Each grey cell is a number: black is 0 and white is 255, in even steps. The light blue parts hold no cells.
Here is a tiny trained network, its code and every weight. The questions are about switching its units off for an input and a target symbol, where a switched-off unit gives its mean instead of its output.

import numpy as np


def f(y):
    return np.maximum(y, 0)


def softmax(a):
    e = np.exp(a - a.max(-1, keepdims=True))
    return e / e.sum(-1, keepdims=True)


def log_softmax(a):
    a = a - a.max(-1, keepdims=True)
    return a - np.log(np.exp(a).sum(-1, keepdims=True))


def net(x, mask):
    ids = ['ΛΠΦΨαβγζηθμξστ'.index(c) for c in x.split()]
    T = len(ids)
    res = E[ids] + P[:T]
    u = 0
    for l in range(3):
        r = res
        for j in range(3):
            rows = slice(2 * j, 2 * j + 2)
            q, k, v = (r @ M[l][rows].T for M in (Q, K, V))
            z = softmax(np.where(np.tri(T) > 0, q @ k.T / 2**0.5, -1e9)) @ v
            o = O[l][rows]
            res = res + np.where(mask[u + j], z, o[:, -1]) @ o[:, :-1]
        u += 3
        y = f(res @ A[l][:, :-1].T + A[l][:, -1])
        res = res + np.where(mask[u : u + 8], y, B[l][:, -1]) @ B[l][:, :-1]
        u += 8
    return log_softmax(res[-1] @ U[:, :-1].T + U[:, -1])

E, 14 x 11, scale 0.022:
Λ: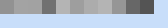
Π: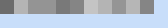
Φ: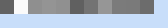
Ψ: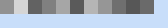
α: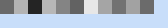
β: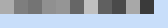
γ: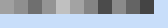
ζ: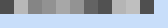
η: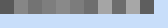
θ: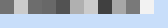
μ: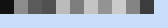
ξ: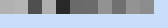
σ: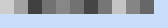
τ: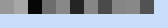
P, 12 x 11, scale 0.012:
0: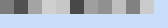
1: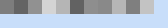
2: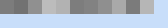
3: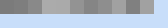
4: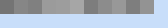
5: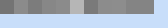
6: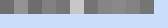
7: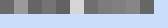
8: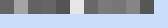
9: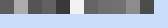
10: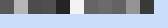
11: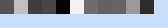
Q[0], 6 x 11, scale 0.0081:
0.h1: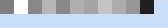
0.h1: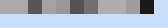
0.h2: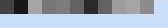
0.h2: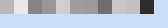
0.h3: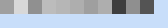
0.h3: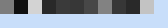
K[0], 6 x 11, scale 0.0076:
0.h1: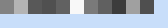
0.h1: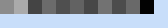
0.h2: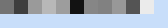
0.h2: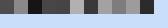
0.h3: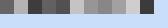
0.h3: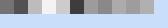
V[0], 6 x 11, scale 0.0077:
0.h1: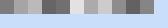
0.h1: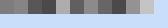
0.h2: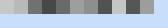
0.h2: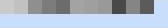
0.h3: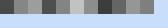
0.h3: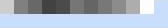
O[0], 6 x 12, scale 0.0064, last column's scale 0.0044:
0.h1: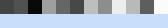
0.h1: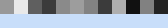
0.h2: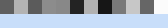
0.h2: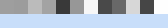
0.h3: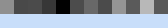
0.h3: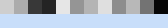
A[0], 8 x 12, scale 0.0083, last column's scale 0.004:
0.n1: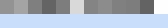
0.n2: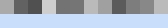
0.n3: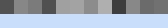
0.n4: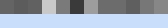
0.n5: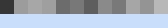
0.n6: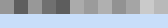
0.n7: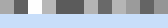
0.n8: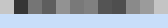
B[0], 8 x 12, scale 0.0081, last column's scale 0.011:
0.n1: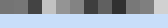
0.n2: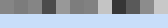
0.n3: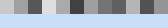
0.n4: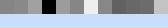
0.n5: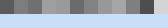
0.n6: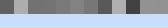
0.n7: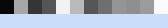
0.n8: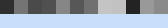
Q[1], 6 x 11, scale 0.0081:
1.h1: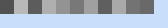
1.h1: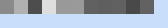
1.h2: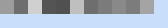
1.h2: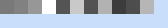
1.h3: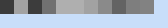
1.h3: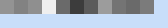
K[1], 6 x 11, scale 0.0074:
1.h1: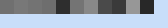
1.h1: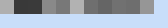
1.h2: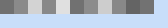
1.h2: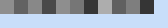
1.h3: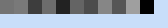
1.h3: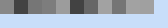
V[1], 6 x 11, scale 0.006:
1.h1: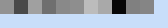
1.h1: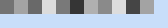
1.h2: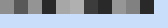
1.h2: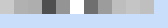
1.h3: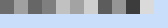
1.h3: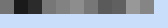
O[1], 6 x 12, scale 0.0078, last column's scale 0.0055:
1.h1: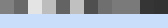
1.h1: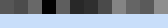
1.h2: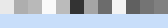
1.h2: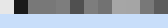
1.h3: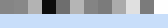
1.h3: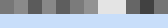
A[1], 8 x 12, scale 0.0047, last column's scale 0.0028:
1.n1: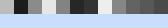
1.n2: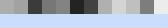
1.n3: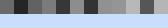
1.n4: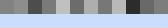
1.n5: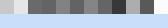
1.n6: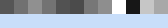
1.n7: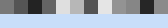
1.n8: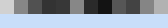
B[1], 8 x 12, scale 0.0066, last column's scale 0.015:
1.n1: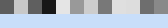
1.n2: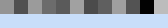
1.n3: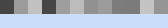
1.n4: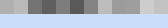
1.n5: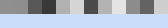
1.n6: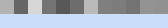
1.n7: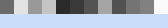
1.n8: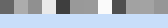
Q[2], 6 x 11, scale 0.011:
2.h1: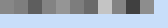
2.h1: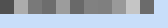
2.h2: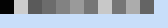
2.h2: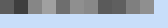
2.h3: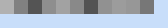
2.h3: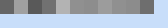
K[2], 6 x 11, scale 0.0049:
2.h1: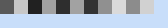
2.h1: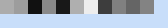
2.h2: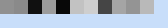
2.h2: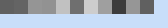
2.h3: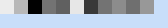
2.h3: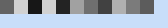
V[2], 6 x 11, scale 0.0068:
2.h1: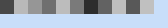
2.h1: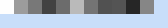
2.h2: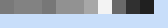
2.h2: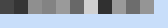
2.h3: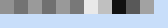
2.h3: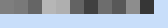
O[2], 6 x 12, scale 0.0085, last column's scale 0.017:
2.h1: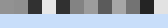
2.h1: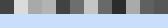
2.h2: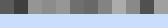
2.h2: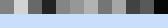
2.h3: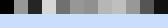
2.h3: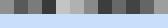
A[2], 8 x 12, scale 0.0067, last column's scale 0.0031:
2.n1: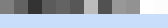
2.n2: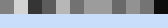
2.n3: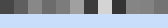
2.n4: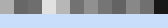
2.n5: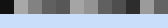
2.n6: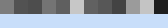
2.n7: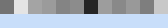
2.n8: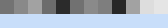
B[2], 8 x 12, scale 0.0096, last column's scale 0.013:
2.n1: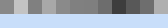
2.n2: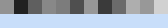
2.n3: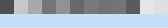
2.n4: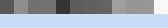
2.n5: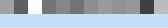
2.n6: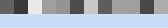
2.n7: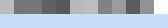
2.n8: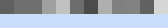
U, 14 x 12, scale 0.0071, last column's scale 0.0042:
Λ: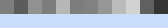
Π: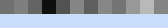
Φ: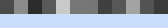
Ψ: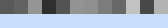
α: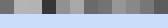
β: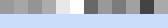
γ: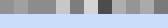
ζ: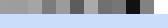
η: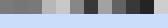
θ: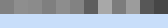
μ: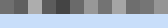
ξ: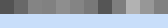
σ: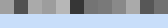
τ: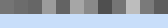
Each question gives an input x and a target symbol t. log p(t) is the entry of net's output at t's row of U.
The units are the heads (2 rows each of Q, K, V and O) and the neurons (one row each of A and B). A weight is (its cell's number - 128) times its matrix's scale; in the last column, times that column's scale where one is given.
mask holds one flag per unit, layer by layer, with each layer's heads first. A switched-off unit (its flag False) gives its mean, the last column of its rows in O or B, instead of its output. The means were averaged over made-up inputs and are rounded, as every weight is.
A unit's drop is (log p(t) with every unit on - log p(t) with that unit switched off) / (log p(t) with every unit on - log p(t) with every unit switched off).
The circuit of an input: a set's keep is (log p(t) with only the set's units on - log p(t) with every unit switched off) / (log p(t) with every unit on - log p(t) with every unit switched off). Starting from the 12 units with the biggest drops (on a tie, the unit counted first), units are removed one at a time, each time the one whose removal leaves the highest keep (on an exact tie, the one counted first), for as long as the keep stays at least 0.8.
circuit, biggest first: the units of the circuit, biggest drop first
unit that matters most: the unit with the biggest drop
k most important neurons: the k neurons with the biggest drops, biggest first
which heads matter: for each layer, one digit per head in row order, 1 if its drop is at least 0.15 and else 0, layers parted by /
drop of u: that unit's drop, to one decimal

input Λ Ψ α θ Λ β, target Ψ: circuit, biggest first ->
[1.h2]
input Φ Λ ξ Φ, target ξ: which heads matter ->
001 / 010 / 010
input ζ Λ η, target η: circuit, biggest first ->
[0.h2, 2.h1]
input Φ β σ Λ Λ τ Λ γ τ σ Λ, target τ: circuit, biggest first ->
[0.h1, 2.h1, 2.h2, 0.n1]
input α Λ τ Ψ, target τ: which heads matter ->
100 / 000 / 100
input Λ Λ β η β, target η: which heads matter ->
010 / 000 / 000
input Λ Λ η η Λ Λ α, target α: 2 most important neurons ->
[2.n3, 0.n4]
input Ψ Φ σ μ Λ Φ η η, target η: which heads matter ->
000 / 001 / 000
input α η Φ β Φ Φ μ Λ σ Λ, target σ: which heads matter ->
001 / 000 / 001
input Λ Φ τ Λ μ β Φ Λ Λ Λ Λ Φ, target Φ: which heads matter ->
010 / 100 / 100
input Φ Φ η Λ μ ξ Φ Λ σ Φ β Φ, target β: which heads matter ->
010 / 100 / 000
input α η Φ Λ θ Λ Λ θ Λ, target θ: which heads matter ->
101 / 001 / 001
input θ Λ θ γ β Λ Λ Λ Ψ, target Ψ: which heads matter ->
010 / 000 / 000
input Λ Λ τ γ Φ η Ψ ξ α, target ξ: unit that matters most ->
2.n3
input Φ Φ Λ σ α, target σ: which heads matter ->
001 / 010 / 001
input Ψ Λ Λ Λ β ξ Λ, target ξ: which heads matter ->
001 / 010 / 010
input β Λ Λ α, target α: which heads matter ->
000 / 101 / 100
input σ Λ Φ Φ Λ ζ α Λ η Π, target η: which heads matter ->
000 / 001 / 100
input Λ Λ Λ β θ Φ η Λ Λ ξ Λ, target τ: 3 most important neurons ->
[2.n2, 0.n3, 0.n2]
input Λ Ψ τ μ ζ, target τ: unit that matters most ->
0.h1
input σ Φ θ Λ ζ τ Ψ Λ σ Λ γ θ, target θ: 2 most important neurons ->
[2.n8, 0.n7]
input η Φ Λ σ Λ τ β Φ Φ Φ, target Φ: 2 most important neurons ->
[0.n8, 0.n4]
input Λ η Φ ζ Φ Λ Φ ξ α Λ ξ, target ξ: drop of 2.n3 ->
0.7
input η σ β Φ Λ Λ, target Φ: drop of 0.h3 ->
0.3
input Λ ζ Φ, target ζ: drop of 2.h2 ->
0.6
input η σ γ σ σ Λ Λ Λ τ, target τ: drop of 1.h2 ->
0.3
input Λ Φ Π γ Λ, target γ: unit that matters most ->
1.h2
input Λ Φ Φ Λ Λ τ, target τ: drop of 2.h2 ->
0.1
